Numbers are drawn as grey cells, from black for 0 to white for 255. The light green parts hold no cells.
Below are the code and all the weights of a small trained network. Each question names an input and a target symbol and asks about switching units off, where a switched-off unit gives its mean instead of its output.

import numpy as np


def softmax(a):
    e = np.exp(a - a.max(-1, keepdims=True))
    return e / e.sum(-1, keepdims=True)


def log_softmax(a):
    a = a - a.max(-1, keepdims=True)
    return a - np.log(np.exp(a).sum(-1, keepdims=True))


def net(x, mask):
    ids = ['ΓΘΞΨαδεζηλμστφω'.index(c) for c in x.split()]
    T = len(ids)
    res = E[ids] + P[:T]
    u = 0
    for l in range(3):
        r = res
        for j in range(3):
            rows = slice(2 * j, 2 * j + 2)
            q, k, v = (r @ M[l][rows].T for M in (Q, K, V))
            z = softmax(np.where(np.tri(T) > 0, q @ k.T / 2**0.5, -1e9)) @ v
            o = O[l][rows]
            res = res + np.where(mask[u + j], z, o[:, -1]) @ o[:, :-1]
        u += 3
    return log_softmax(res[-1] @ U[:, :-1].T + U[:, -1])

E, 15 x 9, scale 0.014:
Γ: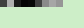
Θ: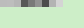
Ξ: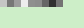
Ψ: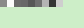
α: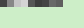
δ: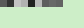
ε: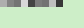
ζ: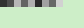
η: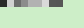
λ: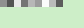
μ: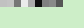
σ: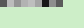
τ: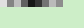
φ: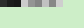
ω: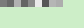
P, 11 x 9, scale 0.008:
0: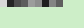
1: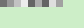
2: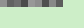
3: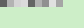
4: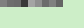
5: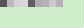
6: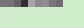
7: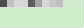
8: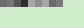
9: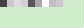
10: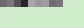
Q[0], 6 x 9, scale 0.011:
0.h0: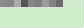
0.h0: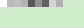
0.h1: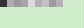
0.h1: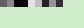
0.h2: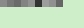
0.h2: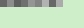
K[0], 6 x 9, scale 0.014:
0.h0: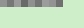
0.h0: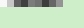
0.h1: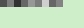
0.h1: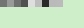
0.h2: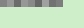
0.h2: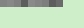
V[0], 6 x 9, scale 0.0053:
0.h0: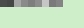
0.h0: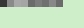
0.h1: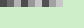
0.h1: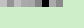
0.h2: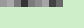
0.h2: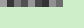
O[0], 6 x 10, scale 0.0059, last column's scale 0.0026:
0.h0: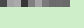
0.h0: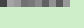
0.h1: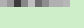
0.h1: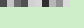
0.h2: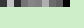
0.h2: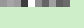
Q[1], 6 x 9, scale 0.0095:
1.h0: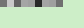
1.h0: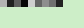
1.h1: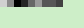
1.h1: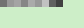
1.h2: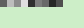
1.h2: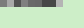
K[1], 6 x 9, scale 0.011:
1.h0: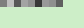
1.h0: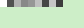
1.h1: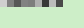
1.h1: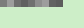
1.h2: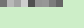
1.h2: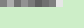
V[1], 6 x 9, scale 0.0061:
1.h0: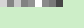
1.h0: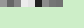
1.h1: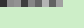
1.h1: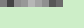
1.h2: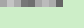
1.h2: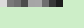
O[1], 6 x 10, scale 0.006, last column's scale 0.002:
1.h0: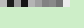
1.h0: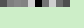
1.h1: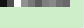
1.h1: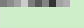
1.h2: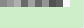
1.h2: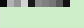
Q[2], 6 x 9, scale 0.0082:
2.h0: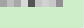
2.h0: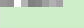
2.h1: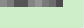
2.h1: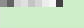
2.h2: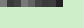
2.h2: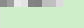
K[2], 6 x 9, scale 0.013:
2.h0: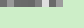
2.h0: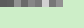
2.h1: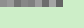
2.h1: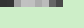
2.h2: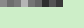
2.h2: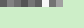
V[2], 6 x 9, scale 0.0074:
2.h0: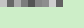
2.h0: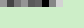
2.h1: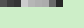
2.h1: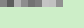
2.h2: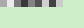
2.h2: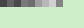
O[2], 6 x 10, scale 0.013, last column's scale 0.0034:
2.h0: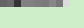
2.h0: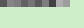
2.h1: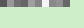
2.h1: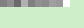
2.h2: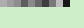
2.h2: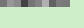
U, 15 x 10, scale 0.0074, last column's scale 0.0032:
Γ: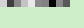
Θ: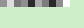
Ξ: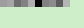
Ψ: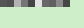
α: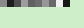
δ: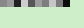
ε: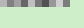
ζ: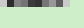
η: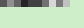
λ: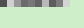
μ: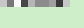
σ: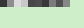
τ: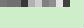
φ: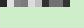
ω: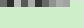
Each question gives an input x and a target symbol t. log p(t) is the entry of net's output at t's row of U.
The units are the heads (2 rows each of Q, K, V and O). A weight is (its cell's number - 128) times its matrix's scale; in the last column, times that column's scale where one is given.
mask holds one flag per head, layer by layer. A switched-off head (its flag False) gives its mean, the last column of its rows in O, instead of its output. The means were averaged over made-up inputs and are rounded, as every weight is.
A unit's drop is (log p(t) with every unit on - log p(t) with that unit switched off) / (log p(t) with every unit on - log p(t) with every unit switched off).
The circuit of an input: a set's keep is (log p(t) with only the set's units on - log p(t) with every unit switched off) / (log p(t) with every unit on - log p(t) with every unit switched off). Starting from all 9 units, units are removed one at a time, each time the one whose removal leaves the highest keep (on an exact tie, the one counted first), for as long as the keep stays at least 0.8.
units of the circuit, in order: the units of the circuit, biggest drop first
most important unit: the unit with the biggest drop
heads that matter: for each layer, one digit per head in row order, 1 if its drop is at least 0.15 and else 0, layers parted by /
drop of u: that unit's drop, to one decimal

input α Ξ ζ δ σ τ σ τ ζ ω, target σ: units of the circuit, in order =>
[1.h1, 1.h0]
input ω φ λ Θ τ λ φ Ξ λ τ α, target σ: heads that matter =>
000 / 000 / 010
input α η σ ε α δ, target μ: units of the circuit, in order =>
[2.h0, 1.h2]
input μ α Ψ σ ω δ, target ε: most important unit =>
2.h2
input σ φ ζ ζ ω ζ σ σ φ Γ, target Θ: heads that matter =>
000 / 100 / 001
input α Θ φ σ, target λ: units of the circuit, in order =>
[2.h1, 2.h2]
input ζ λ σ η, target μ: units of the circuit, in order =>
[2.h0, 1.h2]
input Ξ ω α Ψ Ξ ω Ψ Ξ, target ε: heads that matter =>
000 / 000 / 001
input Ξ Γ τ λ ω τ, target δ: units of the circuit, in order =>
[2.h0, 2.h1]
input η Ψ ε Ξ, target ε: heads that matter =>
000 / 001 / 001
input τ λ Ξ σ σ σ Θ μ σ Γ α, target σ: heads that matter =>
000 / 100 / 010
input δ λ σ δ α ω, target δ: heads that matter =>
000 / 000 / 100
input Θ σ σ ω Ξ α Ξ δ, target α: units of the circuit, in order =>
[2.h0, 0.h0, 1.h2]
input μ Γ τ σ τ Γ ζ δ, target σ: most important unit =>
1.h1
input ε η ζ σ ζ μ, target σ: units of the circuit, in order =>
[1.h1, 0.h1]
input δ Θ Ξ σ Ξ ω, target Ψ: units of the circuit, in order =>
[1.h2, 1.h0, 2.h2]
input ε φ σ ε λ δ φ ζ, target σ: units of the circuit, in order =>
[1.h1, 1.h0, 2.h1]
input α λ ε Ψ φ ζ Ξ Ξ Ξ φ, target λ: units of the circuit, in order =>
[2.h2, 2.h1, 1.h0]
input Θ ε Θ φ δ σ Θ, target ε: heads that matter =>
010 / 010 / 011
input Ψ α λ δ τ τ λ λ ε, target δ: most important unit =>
2.h1
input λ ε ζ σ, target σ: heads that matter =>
000 / 110 / 000
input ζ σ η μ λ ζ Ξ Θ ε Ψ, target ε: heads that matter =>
000 / 001 / 001
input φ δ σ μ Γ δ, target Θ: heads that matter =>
000 / 100 / 000
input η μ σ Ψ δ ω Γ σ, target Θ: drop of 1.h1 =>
-0.1
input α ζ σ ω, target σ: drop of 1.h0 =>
0.2
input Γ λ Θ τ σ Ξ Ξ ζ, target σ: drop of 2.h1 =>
0.2
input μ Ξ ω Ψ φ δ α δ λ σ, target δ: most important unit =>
2.h0
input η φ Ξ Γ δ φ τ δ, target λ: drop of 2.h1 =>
0.5
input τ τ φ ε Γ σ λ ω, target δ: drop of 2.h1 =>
0.1
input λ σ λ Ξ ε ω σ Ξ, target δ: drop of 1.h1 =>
0.0
